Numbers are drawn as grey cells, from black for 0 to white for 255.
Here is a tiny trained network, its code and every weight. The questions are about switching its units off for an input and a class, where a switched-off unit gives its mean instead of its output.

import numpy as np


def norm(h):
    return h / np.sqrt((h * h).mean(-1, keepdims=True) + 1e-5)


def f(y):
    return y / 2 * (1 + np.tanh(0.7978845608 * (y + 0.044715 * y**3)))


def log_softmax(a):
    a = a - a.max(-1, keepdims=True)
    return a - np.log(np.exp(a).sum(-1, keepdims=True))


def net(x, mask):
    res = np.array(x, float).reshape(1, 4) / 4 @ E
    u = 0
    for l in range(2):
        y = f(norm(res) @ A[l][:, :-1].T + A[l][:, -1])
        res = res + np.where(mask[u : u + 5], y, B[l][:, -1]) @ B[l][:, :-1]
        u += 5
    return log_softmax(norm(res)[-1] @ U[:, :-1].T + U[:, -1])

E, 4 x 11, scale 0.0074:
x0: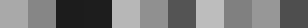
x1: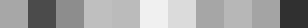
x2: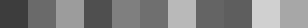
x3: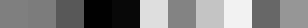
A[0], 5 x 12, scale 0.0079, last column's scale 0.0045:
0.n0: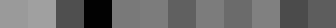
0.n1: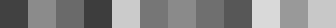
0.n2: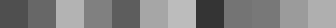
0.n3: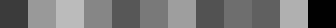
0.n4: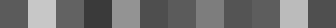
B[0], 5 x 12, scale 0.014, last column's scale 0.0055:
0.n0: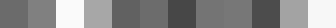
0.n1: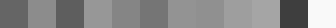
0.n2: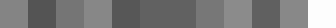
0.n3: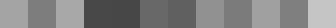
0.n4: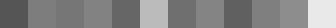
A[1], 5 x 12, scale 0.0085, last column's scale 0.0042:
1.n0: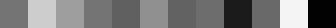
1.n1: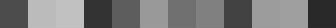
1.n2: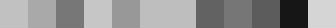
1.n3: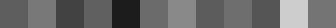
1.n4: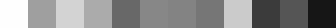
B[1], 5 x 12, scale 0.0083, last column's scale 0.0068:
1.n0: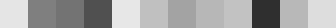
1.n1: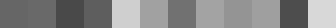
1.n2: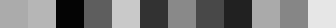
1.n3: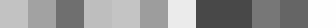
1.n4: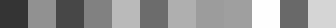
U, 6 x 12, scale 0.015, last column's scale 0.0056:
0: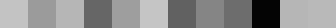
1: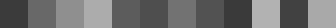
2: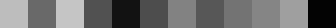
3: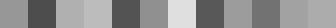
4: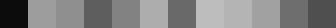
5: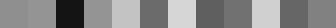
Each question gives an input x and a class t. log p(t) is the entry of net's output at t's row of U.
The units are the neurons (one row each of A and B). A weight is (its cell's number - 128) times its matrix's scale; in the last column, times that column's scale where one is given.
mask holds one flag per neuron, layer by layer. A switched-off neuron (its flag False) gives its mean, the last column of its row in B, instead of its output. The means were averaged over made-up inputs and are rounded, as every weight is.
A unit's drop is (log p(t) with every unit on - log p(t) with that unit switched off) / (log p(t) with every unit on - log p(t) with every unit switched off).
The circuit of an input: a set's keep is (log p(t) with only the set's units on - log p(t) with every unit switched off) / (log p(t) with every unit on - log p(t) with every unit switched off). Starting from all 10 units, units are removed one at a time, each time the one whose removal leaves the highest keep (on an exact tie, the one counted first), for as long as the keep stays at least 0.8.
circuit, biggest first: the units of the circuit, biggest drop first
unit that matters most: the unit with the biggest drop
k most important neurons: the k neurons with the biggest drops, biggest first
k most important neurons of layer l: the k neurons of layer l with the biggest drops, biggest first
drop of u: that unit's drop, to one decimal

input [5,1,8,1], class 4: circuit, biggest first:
(0.n0)
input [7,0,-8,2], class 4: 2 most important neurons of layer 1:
(1.n4 1.n3)
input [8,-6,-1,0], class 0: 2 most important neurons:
(0.n0 1.n0)
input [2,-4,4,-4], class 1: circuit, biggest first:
(0.n1 1.n0 1.n2)
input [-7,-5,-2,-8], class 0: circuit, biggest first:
(1.n0 0.n1)
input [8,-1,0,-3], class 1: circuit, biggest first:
(0.n1 0.n0)
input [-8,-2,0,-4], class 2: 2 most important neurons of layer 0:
(0.n3 0.n4)
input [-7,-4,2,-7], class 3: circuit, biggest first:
(1.n2 1.n0)
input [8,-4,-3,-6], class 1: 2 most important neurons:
(0.n1 0.n3)
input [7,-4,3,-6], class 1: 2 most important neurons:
(0.n1 1.n0)
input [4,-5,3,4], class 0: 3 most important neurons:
(0.n0 1.n0 1.n4)
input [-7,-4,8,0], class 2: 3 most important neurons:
(0.n3 0.n2 1.n4)
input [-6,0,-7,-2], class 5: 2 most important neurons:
(0.n0 1.n4)
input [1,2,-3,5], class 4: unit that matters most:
1.n4
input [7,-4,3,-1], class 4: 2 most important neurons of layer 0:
(0.n1 0.n4)
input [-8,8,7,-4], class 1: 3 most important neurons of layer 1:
(1.n0 1.n3 1.n2)
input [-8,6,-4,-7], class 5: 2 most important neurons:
(1.n2 0.n0)
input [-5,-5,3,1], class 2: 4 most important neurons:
(0.n3 0.n2 0.n0 1.n2)
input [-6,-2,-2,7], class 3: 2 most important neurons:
(1.n3 1.n2)
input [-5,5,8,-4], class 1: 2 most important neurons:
(1.n0 0.n1)
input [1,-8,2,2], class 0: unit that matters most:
1.n0
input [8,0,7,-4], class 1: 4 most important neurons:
(0.n1 0.n0 1.n0 1.n3)
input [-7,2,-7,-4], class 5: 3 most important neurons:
(0.n0 1.n2 1.n4)
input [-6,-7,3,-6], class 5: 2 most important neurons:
(0.n0 1.n3)
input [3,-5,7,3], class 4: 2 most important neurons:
(0.n1 0.n0)
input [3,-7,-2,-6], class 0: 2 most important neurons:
(1.n0 0.n4)
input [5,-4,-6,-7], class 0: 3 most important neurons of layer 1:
(1.n4 1.n3 1.n1)
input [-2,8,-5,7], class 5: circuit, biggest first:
(1.n2)
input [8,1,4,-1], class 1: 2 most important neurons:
(0.n1 0.n0)
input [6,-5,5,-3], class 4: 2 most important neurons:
(0.n1 0.n4)
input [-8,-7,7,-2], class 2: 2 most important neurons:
(0.n3 0.n2)
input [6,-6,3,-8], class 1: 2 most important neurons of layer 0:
(0.n1 0.n4)
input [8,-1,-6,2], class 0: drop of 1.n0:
0.2
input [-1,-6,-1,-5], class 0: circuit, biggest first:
(1.n0)
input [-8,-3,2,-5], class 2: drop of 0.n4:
0.1
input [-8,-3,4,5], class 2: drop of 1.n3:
-0.1
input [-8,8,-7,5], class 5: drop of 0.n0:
0.0
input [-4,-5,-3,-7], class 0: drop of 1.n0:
0.2
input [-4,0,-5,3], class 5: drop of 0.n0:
0.1
